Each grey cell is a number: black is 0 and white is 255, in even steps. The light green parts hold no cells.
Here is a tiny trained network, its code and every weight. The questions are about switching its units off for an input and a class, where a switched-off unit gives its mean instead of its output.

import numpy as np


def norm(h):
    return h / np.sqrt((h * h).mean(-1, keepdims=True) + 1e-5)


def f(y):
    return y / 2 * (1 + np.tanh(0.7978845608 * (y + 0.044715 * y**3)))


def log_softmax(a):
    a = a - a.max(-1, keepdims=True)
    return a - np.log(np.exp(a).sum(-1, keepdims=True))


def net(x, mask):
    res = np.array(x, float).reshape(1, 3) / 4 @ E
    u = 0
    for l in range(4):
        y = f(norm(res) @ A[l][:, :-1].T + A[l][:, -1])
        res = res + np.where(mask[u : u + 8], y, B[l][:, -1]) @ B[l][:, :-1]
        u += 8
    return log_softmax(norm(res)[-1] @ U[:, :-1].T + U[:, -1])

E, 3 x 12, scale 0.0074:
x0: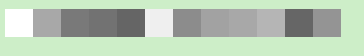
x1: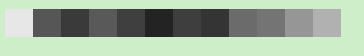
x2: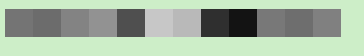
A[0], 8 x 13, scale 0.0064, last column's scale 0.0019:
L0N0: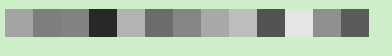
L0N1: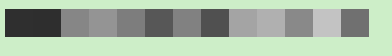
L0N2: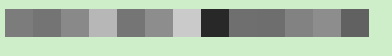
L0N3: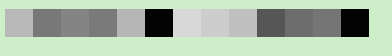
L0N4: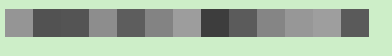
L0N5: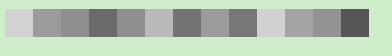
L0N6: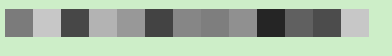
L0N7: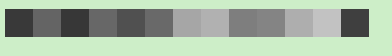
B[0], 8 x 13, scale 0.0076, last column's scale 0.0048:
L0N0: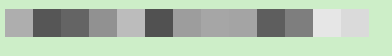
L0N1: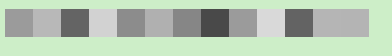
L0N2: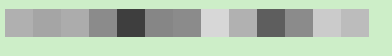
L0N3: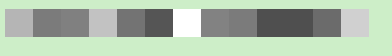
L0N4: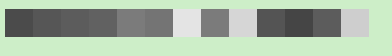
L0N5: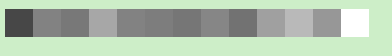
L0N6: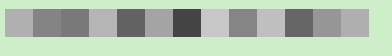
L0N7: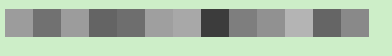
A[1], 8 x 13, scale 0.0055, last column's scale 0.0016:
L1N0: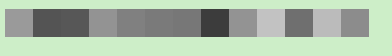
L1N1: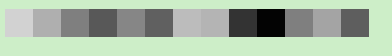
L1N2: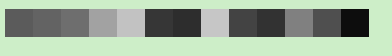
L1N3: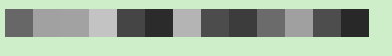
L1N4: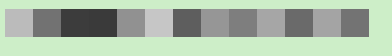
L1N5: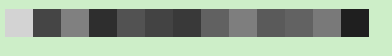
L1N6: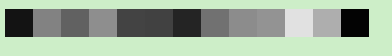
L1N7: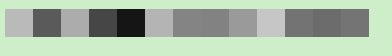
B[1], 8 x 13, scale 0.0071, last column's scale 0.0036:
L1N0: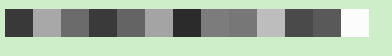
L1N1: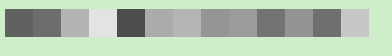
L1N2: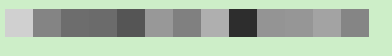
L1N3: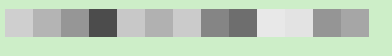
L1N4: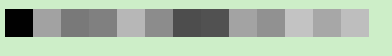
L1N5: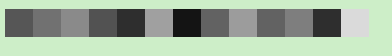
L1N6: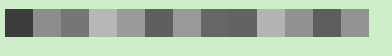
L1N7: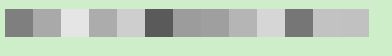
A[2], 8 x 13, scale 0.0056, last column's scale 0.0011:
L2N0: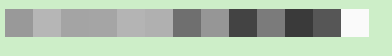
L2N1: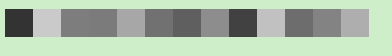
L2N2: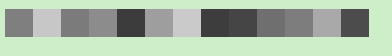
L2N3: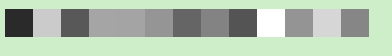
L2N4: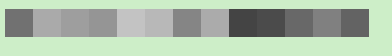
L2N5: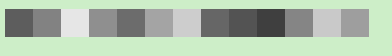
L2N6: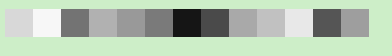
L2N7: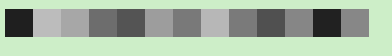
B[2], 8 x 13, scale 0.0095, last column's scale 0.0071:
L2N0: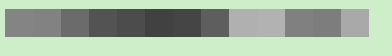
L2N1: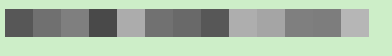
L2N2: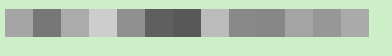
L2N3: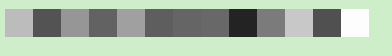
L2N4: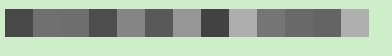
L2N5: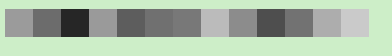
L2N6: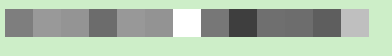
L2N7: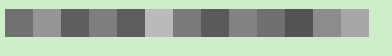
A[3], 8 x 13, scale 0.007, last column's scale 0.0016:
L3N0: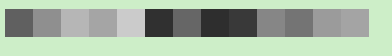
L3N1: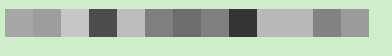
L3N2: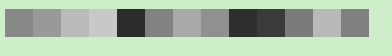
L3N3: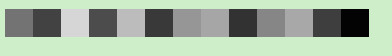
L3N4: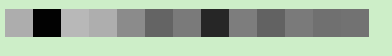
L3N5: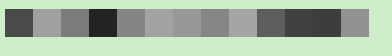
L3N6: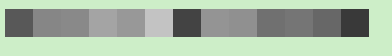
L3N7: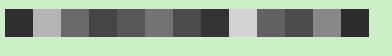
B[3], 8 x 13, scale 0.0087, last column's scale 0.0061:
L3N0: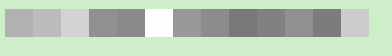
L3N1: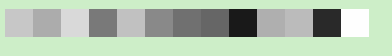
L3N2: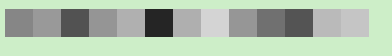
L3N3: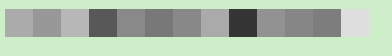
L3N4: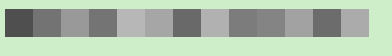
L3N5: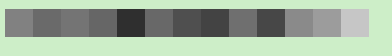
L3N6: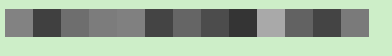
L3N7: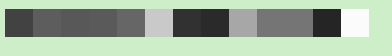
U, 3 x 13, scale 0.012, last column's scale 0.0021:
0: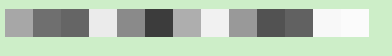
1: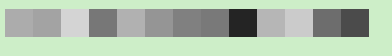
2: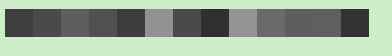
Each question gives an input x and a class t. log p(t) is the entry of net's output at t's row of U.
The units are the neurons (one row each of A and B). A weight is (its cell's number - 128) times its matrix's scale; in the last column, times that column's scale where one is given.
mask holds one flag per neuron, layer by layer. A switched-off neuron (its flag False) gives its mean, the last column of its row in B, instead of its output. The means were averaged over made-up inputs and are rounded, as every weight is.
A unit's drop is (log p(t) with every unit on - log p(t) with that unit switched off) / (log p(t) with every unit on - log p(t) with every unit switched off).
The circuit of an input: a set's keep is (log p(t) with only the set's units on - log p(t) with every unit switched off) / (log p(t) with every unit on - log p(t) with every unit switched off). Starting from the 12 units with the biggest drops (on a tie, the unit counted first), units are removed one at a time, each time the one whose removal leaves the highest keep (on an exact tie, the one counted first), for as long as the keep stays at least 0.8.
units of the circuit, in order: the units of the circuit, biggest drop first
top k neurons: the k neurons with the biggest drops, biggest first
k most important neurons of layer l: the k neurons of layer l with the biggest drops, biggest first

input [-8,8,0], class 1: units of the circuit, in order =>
(L3N0)
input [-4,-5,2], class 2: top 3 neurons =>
(L0N5 L2N7 L1N7)
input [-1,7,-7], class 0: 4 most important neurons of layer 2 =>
(L2N4 L2N1 L2N0 L2N7)
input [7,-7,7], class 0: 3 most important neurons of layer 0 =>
(L0N1 L0N6 L0N2)
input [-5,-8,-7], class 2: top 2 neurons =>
(L2N3 L2N4)
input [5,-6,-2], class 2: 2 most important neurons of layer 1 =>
(L1N3 L1N7)
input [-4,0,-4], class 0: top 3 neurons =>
(L0N3 L0N0 L0N5)
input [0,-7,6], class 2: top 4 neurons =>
(L2N4 L0N3 L2N0 L0N0)
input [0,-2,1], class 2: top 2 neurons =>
(L0N3 L0N0)
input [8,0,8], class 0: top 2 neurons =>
(L0N2 L2N5)
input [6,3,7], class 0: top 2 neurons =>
(L0N4 L0N2)
